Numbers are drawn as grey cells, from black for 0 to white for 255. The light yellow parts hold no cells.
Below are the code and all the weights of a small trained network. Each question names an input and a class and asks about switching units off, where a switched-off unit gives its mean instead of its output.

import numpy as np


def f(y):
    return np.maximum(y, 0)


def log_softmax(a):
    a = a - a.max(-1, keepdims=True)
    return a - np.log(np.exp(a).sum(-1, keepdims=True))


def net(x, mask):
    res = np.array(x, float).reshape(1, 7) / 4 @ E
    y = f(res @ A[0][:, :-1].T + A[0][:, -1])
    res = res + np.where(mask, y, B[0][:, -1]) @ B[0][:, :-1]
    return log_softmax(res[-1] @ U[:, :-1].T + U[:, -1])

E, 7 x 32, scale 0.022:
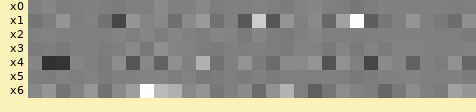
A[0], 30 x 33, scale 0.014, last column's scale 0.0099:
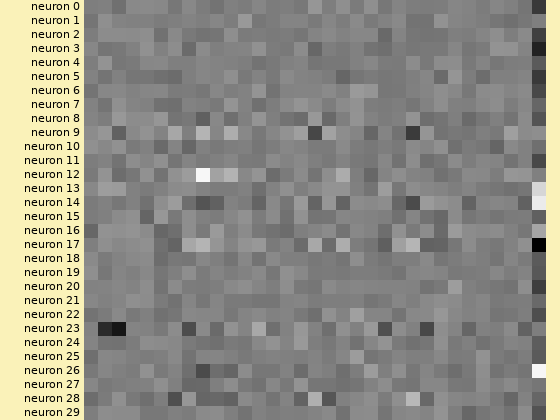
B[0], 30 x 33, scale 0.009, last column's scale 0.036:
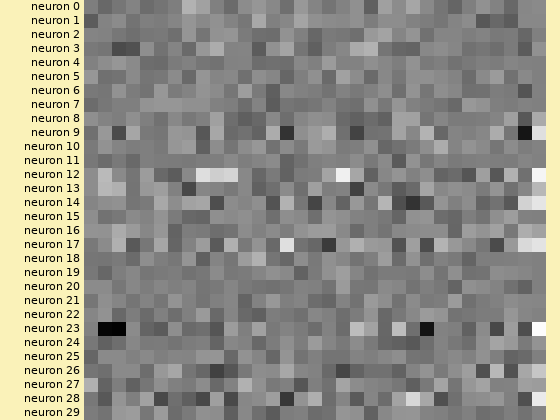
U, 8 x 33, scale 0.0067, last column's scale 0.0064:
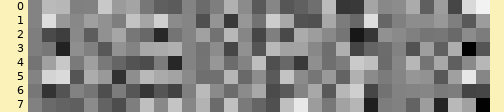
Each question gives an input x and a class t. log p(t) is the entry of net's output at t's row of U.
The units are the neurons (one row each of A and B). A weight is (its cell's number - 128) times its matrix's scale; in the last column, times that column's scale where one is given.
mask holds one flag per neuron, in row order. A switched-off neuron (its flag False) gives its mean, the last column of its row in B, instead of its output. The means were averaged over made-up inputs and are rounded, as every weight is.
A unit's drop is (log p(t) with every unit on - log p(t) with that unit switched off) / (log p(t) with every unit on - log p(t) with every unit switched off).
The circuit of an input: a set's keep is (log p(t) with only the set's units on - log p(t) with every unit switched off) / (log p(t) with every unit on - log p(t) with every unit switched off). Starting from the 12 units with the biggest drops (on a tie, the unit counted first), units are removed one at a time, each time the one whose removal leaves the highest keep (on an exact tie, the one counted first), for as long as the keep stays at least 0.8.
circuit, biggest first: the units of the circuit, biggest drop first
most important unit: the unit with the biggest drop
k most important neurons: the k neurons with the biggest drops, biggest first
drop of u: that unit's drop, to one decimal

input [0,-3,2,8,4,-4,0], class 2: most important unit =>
neuron 12
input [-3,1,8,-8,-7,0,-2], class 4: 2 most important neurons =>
neuron 14; neuron 12
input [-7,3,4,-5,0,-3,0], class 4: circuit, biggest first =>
neuron 23; neuron 12
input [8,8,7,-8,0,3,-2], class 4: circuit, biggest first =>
neuron 23; neuron 28
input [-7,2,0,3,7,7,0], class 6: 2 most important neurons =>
neuron 12; neuron 14
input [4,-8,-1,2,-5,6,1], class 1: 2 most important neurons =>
neuron 9; neuron 17
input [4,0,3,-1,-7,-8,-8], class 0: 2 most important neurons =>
neuron 14; neuron 9
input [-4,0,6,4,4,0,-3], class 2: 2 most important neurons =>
neuron 28; neuron 9
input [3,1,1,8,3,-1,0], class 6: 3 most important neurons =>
neuron 12; neuron 14; neuron 17
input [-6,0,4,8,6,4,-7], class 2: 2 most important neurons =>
neuron 14; neuron 9
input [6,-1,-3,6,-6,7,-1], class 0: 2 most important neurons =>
neuron 28; neuron 12
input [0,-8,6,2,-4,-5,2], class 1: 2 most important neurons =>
neuron 9; neuron 23
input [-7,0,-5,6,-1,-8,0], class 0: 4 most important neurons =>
neuron 23; neuron 28; neuron 12; neuron 9
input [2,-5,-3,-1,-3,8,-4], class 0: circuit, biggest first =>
neuron 23
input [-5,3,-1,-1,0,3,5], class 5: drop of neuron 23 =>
1.5
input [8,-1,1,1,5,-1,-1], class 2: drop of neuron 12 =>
0.1
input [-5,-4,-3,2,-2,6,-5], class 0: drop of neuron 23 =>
1.1
